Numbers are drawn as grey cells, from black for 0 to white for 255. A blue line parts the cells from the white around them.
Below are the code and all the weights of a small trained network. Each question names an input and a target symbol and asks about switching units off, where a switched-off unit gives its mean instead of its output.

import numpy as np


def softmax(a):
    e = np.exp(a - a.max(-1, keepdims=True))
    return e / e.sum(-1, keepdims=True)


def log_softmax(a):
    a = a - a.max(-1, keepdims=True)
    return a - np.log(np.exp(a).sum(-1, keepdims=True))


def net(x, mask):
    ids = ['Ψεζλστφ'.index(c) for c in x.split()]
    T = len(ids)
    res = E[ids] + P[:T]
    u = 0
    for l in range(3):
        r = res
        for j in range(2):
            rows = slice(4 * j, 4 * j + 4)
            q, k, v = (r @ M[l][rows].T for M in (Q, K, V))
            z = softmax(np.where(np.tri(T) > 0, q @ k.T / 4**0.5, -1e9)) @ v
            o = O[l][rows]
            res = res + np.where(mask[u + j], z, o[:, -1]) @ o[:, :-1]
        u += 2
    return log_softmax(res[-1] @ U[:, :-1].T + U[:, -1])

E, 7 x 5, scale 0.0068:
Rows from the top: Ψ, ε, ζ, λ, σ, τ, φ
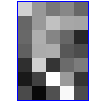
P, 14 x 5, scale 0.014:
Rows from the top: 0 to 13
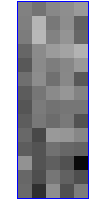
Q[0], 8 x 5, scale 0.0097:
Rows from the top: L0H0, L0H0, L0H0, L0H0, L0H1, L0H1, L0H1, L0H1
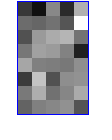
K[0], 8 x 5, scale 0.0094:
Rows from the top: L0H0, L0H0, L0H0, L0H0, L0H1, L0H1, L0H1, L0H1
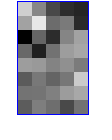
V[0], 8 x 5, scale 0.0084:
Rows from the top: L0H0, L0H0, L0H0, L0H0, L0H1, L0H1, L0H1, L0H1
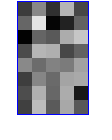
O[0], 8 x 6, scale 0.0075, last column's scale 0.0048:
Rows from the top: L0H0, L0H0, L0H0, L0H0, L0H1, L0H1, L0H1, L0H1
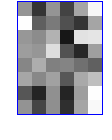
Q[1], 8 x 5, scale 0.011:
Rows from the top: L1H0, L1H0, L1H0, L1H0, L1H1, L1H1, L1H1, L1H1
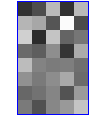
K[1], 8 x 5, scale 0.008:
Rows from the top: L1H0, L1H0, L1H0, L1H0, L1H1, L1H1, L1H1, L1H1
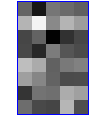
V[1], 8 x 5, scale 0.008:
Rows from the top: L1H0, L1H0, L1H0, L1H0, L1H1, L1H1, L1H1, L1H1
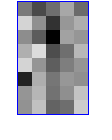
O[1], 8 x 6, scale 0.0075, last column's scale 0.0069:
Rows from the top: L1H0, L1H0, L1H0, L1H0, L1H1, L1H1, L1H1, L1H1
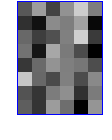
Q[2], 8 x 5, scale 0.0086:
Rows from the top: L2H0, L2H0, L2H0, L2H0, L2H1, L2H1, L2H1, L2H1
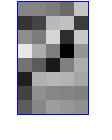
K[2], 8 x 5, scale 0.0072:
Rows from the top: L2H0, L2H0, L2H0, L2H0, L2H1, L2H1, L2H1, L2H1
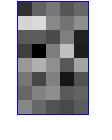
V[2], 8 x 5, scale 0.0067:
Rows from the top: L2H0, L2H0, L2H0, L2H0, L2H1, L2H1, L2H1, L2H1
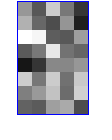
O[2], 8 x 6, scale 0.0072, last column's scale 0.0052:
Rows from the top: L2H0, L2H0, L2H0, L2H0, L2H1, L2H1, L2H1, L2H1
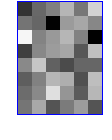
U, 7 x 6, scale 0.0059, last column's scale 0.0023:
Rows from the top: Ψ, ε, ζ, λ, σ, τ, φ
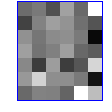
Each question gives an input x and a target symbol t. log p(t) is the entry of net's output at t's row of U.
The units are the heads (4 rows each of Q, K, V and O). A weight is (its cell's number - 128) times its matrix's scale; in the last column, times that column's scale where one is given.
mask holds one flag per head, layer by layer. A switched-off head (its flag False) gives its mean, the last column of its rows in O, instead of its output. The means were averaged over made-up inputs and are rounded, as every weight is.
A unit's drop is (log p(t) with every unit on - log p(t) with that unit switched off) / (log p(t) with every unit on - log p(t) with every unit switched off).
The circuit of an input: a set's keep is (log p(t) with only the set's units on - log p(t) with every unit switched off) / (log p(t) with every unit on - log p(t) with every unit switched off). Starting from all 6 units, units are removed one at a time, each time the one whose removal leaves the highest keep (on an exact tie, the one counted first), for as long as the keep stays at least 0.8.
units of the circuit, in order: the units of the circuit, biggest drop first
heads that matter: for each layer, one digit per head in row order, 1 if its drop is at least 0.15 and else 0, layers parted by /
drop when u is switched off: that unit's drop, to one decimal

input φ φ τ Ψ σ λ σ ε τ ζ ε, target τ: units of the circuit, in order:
L1H0
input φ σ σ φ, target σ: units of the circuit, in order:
L0H0, L2H0, L1H0, L1H1
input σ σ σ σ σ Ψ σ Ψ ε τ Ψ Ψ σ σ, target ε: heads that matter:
11 / 11 / 11
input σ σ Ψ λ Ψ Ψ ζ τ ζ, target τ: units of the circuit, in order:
L1H0, L0H0
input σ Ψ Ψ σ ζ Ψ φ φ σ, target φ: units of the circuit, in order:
L1H0, L0H0
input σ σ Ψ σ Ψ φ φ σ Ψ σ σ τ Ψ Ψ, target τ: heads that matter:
00 / 10 / 00
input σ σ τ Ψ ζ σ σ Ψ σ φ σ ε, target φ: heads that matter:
10 / 11 / 00
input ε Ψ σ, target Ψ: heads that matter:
11 / 11 / 11
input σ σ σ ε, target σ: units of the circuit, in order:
L1H0, L0H0
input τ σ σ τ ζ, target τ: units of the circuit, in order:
L1H0, L2H0
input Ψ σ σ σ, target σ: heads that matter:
10 / 10 / 00
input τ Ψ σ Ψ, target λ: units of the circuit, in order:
L2H0, L0H0, L1H1, L1H0
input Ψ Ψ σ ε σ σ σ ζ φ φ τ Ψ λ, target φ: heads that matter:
11 / 11 / 10
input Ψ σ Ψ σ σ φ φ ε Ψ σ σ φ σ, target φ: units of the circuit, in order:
L1H0, L1H1
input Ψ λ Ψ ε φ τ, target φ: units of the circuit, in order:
L0H0, L1H1
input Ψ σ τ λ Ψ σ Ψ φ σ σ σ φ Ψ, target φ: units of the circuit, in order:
L1H0, L1H1
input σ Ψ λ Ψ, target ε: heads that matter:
10 / 11 / 10
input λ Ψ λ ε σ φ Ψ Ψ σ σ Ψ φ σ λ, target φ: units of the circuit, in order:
L1H0
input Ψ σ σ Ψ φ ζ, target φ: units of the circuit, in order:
L0H0, L1H0
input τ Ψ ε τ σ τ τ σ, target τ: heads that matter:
00 / 10 / 10
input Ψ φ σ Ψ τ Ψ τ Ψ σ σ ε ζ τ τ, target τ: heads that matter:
00 / 10 / 00
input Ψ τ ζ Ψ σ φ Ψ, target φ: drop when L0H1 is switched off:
0.2
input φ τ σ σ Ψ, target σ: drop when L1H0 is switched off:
0.4
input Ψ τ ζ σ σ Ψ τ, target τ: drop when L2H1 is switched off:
0.0
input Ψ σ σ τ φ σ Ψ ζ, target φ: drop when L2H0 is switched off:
0.3
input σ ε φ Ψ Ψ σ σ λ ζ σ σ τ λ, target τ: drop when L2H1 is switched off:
0.0
